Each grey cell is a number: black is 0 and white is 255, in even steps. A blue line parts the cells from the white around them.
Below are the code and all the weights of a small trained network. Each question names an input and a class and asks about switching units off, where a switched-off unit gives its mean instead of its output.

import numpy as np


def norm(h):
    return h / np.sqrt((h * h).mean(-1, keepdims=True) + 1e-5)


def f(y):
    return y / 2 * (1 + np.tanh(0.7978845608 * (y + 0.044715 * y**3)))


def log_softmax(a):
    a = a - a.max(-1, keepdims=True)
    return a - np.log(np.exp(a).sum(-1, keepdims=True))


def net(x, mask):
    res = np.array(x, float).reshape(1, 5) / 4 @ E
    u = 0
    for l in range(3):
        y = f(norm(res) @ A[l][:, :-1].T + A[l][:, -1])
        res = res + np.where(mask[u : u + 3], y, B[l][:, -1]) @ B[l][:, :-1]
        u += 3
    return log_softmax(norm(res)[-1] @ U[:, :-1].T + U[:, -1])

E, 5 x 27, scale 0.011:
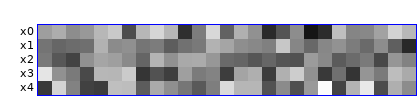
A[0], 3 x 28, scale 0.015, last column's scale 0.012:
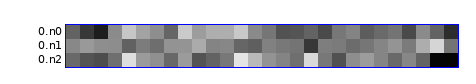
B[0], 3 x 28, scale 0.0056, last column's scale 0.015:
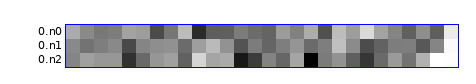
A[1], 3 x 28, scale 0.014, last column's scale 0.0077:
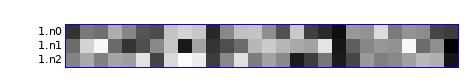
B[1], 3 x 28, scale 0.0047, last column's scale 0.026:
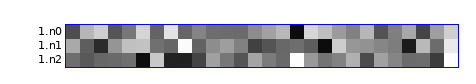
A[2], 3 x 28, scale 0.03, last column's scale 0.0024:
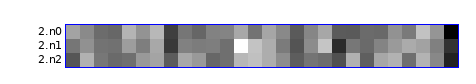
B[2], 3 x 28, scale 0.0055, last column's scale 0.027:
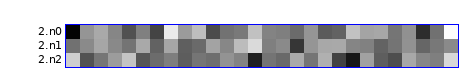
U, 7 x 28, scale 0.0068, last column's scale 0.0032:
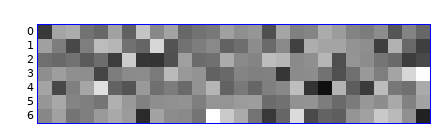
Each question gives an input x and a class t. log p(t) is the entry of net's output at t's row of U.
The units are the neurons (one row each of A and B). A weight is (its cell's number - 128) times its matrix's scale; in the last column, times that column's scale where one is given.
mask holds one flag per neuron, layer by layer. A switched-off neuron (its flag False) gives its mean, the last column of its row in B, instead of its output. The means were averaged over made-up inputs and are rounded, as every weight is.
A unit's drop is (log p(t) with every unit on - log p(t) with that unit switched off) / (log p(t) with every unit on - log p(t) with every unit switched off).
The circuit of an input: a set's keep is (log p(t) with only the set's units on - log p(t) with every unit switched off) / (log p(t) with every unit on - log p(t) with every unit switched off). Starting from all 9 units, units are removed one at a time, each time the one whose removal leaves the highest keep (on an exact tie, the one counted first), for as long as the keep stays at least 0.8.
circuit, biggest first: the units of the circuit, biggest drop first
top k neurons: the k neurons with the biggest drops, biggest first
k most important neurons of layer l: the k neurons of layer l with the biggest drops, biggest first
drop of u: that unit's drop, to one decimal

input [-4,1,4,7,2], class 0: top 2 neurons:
[2.n0 1.n2]
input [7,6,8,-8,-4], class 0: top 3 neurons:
[1.n0 1.n1 2.n2]
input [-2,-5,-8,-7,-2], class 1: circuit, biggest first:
[1.n1]
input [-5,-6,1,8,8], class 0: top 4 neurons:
[2.n0 1.n2 0.n2 0.n1]
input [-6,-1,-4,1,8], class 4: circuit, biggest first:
[2.n2 1.n2 0.n1]
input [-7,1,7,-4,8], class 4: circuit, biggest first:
[2.n2 1.n2 1.n1 0.n1]
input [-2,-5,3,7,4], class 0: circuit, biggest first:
[2.n0 0.n2]
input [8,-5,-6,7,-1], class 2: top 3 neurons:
[1.n2 1.n0 0.n2]
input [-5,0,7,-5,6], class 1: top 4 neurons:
[0.n0 1.n2 2.n0 2.n2]
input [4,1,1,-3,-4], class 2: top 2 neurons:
[1.n2 2.n0]
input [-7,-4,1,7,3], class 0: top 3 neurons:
[1.n2 2.n0 0.n1]
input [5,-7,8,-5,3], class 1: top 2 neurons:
[0.n0 2.n0]
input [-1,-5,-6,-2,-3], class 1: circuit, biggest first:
[1.n1 0.n2]
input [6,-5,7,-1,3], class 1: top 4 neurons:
[0.n0 0.n1 0.n2 2.n0]
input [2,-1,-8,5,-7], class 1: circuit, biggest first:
[1.n1 2.n2]
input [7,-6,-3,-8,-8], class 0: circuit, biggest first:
[1.n0]
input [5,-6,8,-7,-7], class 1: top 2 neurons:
[0.n0 2.n0]
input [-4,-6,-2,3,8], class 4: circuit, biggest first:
[2.n2 1.n2 0.n2]
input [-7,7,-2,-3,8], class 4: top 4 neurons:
[2.n2 1.n2 0.n1 0.n0]
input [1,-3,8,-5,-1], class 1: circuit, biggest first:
[0.n0]
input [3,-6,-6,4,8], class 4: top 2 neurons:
[2.n2 0.n2]
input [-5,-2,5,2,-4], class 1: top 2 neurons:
[1.n2 2.n2]
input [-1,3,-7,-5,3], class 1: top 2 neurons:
[1.n1 2.n0]
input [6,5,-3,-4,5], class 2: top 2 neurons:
[1.n2 0.n1]
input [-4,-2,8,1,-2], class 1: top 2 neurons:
[0.n0 1.n2]
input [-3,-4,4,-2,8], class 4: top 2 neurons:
[2.n2 1.n2]
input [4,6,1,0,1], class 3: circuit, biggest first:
[0.n2]
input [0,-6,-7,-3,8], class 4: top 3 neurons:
[2.n2 0.n2 1.n2]
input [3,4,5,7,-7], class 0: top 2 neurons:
[2.n0 2.n2]
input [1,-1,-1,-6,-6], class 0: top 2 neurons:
[1.n0 2.n2]
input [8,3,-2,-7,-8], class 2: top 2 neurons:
[1.n2 2.n2]
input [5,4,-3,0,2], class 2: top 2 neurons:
[1.n2 0.n1]
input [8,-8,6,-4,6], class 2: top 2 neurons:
[1.n2 0.n2]
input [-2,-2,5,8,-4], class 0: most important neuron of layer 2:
[2.n0]
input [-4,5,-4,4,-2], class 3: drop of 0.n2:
0.8
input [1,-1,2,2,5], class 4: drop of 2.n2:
0.9
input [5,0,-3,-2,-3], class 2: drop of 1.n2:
1.1
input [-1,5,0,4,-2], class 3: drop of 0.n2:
1.2
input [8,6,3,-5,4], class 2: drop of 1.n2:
1.3
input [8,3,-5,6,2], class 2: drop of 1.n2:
1.1
